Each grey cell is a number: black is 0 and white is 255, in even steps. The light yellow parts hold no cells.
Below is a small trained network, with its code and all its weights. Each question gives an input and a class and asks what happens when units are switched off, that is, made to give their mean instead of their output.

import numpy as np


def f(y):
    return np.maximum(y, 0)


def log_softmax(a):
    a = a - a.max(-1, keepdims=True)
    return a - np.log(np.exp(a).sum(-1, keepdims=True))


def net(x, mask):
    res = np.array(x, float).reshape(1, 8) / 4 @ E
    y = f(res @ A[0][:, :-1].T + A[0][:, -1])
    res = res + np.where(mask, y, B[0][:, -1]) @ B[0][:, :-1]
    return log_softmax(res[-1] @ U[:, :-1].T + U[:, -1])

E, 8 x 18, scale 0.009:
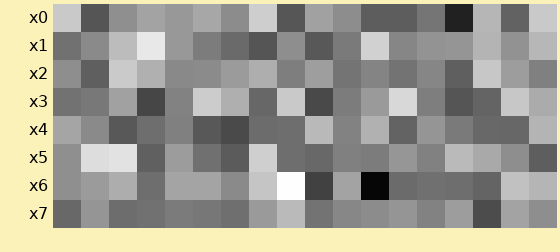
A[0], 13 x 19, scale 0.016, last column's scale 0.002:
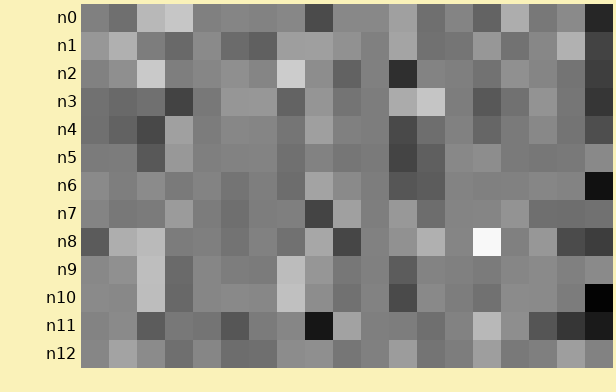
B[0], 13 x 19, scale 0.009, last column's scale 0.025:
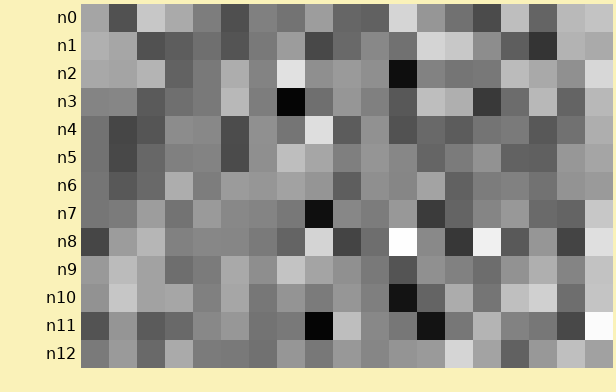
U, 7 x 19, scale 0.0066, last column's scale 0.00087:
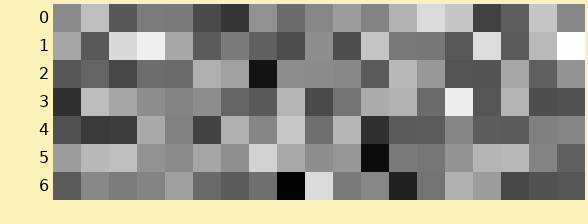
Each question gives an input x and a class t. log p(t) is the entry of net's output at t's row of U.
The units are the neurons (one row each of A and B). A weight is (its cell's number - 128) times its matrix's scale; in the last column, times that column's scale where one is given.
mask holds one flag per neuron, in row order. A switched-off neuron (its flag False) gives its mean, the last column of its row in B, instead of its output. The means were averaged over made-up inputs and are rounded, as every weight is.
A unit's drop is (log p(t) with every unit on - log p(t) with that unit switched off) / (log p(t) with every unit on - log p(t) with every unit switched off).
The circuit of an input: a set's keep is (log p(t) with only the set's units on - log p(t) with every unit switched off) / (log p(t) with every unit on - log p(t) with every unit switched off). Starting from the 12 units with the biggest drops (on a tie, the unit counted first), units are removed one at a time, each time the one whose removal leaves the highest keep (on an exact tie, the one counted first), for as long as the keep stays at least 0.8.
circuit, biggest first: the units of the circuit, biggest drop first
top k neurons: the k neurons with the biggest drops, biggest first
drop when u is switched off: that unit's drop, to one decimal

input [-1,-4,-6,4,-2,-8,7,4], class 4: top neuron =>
(n4)
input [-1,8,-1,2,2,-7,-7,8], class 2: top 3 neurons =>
(n3 n11 n8)
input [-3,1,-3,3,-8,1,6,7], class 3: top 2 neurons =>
(n8 n3)
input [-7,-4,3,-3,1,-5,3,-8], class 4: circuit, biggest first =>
(n4 n5)
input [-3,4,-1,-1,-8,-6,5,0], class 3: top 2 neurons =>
(n8 n1)
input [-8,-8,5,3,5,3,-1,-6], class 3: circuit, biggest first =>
(n7 n2)
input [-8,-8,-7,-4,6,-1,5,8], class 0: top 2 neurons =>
(n1 n12)
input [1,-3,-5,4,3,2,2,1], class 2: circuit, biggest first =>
(n3 n2)
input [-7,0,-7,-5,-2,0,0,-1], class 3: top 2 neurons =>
(n8 n7)
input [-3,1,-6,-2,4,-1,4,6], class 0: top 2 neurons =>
(n1 n12)
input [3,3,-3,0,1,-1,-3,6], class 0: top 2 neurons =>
(n11 n8)
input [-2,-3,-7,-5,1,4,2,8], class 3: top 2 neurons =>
(n8 n2)
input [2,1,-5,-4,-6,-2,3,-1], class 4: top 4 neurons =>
(n4 n5 n9 n10)
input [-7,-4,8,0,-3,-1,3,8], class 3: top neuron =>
(n8)
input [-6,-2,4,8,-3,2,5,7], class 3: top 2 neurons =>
(n8 n3)
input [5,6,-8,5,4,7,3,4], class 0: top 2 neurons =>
(n1 n12)
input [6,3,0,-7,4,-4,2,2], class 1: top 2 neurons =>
(n0 n11)
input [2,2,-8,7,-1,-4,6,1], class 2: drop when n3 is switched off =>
0.4
